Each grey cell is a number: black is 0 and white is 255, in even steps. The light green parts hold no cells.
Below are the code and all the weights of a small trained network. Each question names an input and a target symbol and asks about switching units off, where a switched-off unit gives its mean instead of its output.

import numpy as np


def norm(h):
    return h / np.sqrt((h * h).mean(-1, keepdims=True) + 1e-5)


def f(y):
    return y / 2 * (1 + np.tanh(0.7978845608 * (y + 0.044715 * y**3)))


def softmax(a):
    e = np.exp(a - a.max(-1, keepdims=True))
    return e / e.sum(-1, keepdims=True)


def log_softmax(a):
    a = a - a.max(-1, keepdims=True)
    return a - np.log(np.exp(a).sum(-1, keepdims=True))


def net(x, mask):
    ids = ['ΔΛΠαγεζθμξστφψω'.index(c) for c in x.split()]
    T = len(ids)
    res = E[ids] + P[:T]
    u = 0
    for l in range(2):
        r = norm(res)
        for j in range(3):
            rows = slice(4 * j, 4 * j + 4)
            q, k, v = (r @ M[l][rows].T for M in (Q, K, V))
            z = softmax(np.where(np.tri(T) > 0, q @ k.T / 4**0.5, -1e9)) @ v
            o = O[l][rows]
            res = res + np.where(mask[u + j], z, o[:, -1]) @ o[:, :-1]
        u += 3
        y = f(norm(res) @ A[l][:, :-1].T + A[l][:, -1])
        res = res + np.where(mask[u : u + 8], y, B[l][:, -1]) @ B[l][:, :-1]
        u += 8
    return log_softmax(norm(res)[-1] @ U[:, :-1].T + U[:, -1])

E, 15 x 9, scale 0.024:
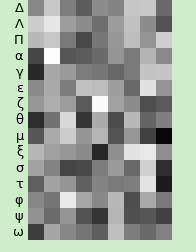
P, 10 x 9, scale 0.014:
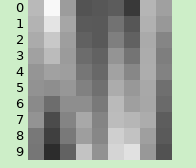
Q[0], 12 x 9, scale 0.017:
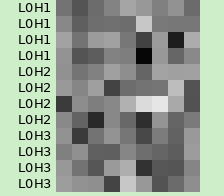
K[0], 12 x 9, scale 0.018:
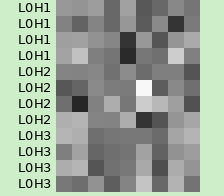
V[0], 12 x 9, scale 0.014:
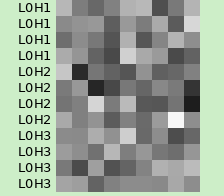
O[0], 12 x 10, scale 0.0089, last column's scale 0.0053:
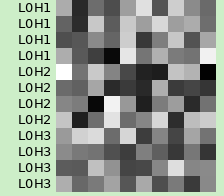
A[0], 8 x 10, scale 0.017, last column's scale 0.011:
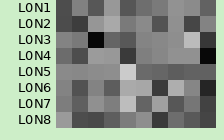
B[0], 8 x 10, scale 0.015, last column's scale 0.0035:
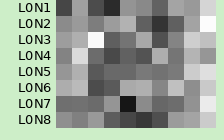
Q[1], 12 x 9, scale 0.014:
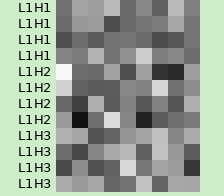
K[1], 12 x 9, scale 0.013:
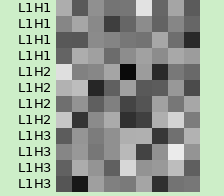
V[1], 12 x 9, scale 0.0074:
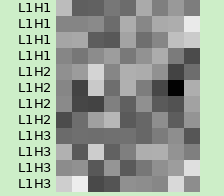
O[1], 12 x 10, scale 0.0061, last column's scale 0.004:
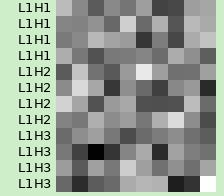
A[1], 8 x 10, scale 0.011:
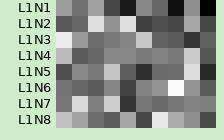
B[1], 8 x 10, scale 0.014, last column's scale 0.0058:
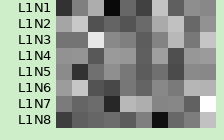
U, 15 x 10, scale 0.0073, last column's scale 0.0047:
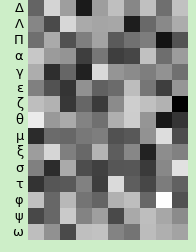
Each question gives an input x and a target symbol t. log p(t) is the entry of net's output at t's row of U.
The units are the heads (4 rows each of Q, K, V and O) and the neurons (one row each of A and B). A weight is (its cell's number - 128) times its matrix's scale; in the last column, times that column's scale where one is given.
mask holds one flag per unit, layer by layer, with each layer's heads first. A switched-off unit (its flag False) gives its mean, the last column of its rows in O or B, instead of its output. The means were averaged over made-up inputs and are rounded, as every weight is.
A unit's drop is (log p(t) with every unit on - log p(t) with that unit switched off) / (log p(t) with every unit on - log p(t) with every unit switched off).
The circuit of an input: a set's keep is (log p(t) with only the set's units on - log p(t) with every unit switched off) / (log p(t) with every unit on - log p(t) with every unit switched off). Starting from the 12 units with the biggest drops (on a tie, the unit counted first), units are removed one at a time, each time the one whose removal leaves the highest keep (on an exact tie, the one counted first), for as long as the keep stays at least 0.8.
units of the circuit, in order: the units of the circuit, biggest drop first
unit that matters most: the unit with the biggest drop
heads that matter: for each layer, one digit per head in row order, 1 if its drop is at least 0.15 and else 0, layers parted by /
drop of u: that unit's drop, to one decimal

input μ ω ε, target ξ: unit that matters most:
L0H3
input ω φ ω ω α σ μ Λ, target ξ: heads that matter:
101 / 000
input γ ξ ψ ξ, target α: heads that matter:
010 / 000
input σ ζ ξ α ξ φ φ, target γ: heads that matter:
100 / 001
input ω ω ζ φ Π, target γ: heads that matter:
100 / 000
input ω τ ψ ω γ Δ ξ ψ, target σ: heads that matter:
100 / 000
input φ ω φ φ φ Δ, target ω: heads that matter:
010 / 000
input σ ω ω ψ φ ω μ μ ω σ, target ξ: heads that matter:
101 / 000
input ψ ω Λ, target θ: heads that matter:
001 / 000
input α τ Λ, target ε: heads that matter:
010 / 000
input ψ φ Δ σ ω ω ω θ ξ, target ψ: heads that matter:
101 / 000
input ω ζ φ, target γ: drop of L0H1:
1.2
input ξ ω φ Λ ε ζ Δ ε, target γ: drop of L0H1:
1.4
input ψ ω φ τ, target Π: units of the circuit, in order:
(L0H1)
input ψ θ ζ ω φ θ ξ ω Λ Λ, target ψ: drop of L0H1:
0.2
